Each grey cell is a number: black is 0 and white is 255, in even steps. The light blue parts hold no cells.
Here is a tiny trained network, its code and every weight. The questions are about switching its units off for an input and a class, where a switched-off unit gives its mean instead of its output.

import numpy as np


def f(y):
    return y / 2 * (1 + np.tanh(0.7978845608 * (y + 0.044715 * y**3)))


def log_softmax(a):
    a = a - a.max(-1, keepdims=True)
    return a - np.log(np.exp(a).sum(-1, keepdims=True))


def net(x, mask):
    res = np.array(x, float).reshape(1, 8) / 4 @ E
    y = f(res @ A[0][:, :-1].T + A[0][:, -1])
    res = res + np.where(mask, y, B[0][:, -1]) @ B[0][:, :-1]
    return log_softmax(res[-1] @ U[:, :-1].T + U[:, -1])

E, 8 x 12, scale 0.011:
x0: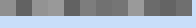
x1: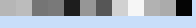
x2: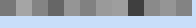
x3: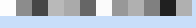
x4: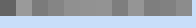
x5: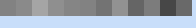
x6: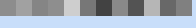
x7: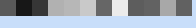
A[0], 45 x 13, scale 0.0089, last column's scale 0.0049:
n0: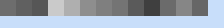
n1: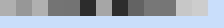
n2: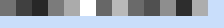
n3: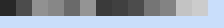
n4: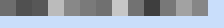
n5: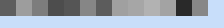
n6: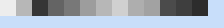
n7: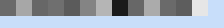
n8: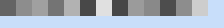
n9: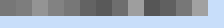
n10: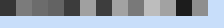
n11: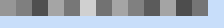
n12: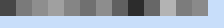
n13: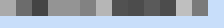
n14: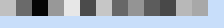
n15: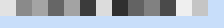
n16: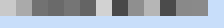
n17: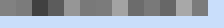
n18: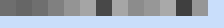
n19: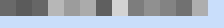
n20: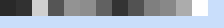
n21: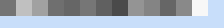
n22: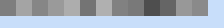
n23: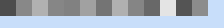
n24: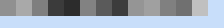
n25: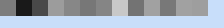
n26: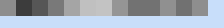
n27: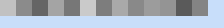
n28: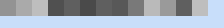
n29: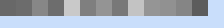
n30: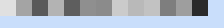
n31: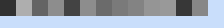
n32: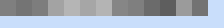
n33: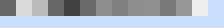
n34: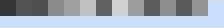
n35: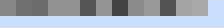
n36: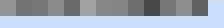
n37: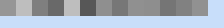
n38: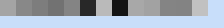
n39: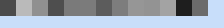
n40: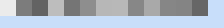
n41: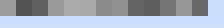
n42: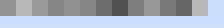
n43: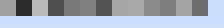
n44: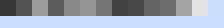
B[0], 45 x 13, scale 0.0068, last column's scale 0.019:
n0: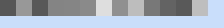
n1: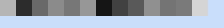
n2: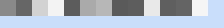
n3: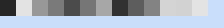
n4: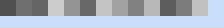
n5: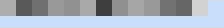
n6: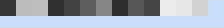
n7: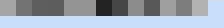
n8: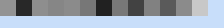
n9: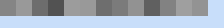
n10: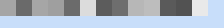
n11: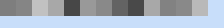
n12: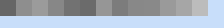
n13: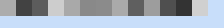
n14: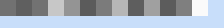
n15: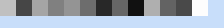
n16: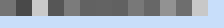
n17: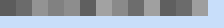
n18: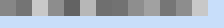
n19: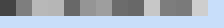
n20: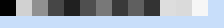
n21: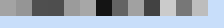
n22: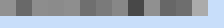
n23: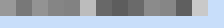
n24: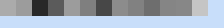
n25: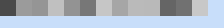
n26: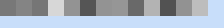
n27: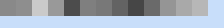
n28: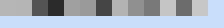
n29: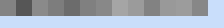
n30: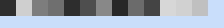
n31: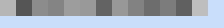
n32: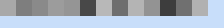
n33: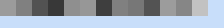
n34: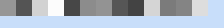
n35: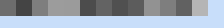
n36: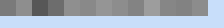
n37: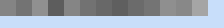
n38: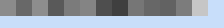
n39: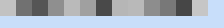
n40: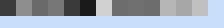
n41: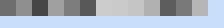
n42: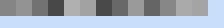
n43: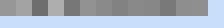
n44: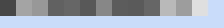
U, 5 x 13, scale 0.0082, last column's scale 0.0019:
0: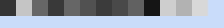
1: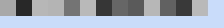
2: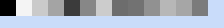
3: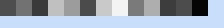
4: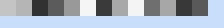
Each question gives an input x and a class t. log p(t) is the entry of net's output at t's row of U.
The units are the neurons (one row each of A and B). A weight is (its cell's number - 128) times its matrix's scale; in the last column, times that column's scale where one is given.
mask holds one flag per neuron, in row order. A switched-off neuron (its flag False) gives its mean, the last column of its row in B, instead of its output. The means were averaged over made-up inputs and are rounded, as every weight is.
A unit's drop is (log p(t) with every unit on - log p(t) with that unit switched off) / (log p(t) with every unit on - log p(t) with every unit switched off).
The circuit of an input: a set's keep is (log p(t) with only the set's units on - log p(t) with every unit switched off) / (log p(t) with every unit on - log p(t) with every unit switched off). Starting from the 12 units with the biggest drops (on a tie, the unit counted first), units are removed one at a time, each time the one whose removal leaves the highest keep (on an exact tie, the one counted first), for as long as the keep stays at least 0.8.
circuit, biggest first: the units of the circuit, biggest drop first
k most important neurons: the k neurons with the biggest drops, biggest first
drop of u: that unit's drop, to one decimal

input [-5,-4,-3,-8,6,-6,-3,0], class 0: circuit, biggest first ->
(n20)
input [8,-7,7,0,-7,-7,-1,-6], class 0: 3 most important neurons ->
(n20, n2, n44)
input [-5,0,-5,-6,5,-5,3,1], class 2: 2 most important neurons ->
(n3, n20)
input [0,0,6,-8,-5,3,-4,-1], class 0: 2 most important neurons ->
(n20, n3)
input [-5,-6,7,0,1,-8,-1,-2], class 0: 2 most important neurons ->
(n20, n2)
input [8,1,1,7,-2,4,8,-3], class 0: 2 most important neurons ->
(n6, n30)
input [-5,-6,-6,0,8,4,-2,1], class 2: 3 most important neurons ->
(n20, n3, n44)
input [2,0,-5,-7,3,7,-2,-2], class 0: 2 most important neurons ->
(n20, n3)
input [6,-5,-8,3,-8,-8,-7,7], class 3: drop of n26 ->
0.0
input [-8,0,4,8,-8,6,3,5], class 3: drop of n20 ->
0.1
